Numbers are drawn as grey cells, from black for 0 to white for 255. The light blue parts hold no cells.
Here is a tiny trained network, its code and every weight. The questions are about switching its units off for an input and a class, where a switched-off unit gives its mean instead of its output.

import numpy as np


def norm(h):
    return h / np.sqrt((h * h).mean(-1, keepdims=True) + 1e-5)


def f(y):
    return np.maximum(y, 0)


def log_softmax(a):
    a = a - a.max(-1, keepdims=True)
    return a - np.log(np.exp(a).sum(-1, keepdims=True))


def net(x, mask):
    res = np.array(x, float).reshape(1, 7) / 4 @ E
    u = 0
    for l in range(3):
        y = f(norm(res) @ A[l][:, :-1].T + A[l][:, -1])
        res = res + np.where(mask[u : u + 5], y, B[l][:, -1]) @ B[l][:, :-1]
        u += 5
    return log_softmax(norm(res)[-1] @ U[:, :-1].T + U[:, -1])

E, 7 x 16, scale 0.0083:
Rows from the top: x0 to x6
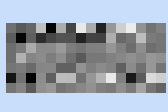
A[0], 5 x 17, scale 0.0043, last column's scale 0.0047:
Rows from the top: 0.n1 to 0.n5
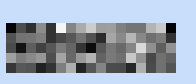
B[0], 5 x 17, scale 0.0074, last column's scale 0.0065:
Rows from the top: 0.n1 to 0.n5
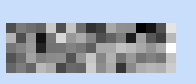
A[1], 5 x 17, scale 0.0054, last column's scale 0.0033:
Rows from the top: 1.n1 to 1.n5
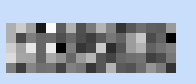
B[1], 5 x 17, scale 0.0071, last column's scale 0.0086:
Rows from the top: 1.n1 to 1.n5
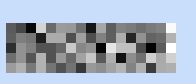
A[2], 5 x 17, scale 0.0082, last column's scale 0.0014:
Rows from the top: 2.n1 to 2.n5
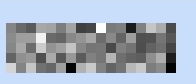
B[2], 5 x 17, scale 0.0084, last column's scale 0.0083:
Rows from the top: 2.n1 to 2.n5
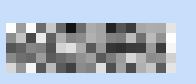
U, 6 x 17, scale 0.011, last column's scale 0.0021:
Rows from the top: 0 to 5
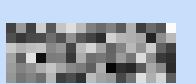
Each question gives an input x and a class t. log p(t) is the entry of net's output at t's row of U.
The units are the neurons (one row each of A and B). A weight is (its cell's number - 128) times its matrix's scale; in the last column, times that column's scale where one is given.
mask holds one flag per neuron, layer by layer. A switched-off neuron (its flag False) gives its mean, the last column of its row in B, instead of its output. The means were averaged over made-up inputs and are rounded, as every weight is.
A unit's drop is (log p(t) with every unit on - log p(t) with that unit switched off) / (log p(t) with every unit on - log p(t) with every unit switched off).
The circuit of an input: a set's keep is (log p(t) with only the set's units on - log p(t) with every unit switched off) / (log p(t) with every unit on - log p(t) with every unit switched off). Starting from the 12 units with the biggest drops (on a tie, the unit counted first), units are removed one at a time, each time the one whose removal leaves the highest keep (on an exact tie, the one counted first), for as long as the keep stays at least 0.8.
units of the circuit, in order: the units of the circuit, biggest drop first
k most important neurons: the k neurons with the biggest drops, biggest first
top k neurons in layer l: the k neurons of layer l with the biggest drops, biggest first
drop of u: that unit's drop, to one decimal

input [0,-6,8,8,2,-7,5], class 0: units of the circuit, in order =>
1.n3
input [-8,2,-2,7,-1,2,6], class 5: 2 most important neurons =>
2.n1, 0.n5
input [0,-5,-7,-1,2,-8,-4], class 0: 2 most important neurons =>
1.n3, 2.n1
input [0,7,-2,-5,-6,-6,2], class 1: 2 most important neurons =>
1.n3, 2.n1
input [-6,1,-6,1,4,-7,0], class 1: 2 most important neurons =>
1.n3, 1.n2
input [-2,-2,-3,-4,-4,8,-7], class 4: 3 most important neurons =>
2.n1, 1.n3, 0.n1
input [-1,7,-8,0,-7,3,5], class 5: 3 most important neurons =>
1.n3, 0.n5, 2.n1
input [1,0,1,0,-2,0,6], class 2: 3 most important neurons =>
1.n1, 1.n3, 0.n1
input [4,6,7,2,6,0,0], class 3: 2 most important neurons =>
1.n3, 1.n1
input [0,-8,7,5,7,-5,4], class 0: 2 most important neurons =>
1.n3, 2.n1
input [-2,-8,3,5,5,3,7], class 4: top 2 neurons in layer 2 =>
2.n1, 2.n3
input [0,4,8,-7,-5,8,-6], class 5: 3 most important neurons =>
1.n3, 2.n1, 0.n5
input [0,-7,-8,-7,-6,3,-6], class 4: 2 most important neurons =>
1.n3, 2.n1
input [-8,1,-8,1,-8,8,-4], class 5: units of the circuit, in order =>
2.n3
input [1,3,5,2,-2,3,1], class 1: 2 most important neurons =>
0.n1, 2.n5
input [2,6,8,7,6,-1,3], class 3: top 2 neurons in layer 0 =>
0.n1, 0.n2
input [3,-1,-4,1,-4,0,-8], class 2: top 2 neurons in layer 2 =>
2.n3, 2.n5
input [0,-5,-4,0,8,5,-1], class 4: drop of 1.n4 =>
0.1
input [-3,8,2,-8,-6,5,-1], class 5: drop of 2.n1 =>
0.1
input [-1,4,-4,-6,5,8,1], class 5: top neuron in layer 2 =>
2.n1
